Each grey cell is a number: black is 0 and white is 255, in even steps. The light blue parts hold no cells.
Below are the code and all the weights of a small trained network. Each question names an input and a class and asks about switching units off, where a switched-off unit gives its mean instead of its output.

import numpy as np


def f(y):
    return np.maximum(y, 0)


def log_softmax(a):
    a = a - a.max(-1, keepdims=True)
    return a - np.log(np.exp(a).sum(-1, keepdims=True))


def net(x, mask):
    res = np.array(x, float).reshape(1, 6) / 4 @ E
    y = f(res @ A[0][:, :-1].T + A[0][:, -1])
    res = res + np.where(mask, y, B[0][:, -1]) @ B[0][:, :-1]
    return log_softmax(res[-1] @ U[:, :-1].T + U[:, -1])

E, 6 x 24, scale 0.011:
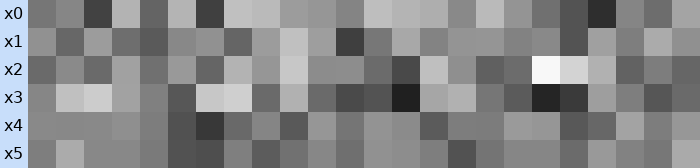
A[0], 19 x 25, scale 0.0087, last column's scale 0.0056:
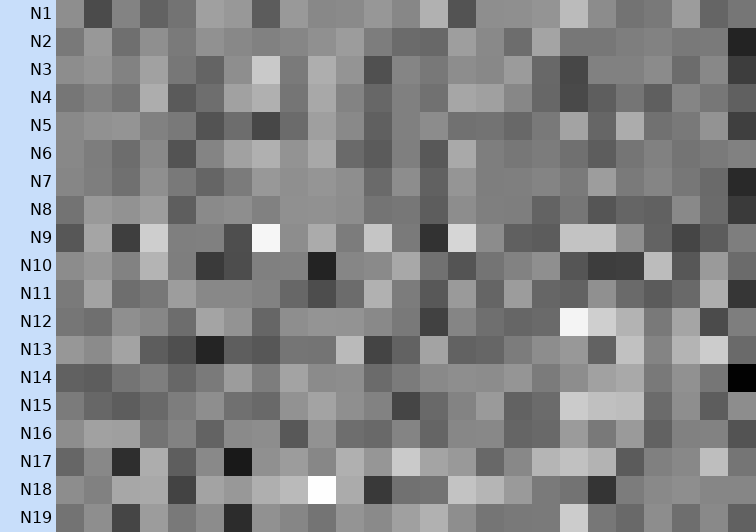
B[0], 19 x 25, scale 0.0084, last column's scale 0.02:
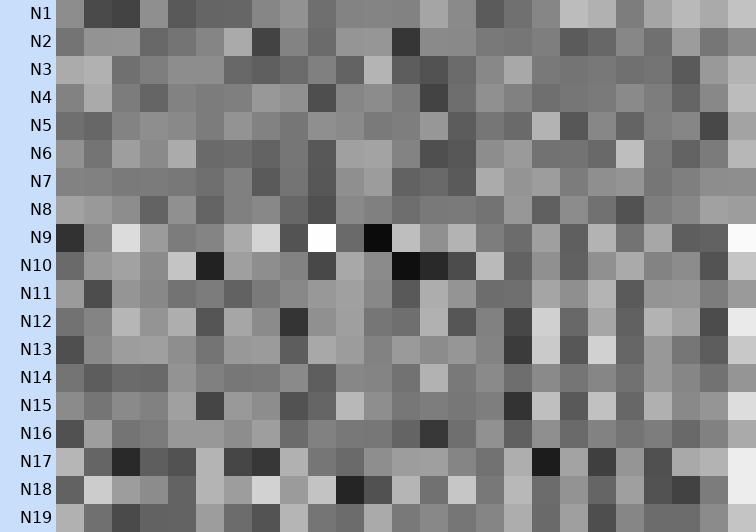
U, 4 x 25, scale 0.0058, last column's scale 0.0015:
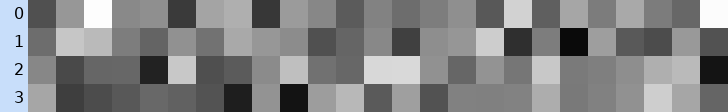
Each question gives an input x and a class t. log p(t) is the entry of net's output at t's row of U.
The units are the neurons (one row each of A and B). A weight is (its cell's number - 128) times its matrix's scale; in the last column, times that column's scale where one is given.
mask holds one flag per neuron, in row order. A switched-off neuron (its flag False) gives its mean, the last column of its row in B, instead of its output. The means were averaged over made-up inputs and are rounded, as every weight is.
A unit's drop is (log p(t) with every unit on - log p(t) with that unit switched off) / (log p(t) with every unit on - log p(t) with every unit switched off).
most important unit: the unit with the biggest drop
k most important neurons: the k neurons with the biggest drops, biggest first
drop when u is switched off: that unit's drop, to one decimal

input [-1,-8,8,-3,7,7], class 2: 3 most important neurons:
(N17; N19; N9)
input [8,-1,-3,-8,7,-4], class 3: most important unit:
N10
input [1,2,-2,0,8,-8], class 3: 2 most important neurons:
(N9; N12)
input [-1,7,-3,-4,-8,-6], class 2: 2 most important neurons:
(N10; N1)
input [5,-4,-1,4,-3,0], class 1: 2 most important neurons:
(N12; N15)
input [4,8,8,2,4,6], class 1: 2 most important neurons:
(N18; N17)
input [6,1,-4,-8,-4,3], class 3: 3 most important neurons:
(N9; N18; N10)
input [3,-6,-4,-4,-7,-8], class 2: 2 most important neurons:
(N10; N15)
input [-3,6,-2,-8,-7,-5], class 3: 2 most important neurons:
(N9; N1)
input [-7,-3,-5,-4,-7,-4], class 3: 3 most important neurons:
(N9; N18; N13)
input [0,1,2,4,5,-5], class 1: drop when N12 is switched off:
0.1
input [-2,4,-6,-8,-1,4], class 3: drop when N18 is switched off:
0.3
